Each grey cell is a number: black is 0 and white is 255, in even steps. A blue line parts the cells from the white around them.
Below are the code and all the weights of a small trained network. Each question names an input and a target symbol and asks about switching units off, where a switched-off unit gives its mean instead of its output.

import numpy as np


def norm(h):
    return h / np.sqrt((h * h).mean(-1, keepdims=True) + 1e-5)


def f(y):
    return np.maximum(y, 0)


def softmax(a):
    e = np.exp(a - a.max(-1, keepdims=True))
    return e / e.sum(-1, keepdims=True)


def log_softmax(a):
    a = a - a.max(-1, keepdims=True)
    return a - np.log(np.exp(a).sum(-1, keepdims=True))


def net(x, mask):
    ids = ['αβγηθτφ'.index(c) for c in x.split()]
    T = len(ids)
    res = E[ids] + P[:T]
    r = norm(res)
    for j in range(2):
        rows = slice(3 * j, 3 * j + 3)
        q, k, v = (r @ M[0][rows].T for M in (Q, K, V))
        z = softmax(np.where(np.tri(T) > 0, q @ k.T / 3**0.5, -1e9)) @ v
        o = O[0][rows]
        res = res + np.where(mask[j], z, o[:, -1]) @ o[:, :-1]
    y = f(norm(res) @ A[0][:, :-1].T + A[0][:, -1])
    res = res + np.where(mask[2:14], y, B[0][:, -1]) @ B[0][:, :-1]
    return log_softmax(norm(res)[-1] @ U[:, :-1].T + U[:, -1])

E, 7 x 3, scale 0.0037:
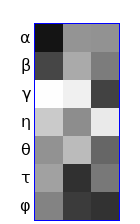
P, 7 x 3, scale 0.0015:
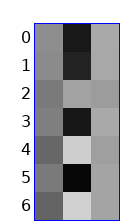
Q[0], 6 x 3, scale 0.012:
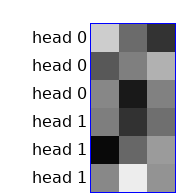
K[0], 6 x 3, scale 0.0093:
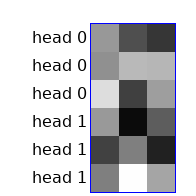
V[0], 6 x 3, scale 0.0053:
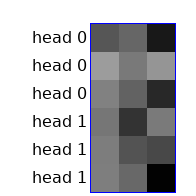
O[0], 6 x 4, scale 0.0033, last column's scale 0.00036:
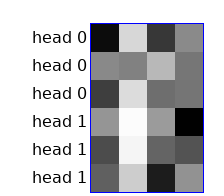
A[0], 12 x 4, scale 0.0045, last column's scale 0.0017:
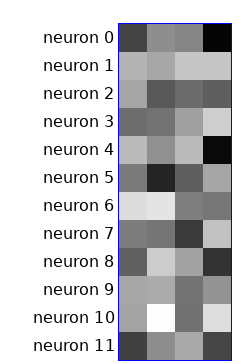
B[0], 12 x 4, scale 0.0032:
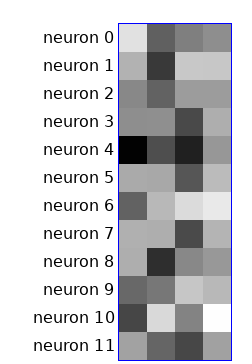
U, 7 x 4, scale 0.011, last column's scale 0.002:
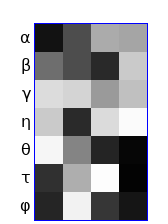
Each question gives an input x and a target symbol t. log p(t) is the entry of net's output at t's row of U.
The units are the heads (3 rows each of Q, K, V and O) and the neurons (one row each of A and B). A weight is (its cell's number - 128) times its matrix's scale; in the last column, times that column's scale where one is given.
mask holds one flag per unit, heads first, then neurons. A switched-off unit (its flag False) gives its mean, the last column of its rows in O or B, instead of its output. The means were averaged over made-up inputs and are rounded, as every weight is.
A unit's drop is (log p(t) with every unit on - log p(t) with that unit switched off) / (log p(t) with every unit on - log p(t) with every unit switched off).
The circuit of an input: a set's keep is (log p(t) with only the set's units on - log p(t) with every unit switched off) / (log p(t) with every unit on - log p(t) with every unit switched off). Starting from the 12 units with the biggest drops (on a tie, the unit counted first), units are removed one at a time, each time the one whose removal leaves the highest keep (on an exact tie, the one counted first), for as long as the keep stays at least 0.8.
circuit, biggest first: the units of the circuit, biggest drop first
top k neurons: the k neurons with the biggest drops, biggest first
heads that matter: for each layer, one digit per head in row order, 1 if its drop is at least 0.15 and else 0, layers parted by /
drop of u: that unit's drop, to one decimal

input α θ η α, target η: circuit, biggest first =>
[head 0]
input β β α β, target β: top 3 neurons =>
[neuron 6; neuron 10; neuron 1]
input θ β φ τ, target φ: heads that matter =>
01
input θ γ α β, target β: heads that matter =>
00
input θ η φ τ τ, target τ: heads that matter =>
01
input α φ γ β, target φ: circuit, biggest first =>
[head 1; neuron 6]
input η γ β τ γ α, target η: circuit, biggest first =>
[head 0; neuron 10]
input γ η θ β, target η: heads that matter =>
10
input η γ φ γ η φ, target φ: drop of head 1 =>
0.5
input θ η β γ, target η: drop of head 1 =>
0.7
